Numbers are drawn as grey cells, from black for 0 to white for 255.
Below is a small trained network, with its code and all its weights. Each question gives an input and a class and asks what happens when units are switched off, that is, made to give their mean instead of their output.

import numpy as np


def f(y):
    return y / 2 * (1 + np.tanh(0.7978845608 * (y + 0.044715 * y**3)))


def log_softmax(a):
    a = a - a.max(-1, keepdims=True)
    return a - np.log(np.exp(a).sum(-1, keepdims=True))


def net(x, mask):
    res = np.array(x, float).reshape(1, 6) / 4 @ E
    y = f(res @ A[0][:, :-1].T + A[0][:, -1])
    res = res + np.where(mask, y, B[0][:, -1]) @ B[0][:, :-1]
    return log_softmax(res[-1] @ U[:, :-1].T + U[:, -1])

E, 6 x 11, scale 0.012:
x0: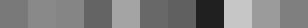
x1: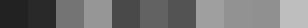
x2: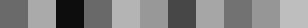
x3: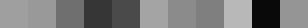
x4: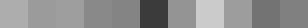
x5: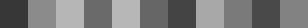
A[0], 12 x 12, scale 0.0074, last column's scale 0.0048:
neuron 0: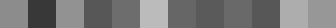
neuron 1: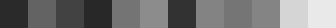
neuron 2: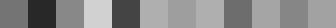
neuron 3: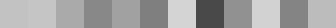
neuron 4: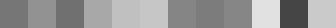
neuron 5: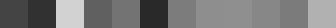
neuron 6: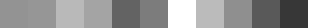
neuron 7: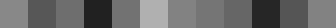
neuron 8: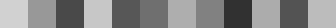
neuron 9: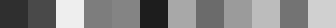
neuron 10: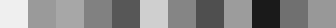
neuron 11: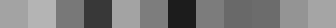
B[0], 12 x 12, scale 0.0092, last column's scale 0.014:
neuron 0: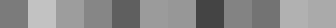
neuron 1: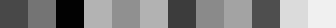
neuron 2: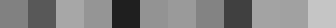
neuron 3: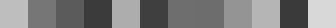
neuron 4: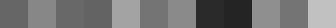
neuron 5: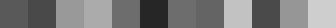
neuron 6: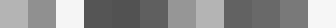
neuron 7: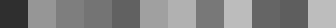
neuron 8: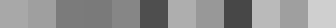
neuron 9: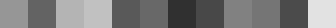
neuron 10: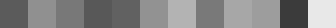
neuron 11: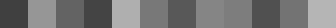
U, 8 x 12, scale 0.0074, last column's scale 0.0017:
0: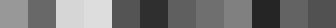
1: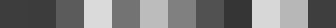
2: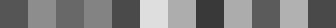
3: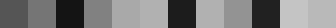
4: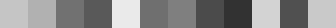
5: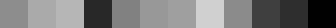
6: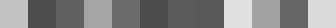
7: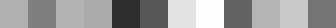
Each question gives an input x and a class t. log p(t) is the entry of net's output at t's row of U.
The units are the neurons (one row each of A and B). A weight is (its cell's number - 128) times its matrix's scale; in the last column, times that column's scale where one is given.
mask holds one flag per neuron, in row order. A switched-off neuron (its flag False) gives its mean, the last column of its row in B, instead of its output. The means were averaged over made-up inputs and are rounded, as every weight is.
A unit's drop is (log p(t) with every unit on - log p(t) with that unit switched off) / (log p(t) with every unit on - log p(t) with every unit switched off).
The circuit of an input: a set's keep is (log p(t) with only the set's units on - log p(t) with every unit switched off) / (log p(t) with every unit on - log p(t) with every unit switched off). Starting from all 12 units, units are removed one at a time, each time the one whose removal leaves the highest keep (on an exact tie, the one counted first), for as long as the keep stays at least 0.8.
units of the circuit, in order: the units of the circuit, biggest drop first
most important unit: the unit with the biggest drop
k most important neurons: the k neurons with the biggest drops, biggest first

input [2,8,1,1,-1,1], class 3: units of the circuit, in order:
[neuron 1]
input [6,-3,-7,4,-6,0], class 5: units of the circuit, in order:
[neuron 1; neuron 10]
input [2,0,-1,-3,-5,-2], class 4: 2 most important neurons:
[neuron 1; neuron 5]
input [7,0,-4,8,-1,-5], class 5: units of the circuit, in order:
[neuron 1; neuron 10]
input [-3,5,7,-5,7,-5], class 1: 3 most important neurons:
[neuron 6; neuron 1; neuron 4]
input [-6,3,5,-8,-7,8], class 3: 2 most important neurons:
[neuron 1; neuron 8]
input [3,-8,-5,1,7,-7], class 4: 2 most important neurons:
[neuron 3; neuron 8]
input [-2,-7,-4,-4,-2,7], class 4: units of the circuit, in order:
[neuron 4; neuron 3]
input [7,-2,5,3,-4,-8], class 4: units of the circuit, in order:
[neuron 3; neuron 5]
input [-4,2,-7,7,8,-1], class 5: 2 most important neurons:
[neuron 10; neuron 8]
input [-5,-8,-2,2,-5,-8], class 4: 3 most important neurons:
[neuron 3; neuron 8; neuron 4]
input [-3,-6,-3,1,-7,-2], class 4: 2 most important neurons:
[neuron 8; neuron 3]
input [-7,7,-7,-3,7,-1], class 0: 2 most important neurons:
[neuron 9; neuron 5]
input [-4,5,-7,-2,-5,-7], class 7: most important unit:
neuron 2
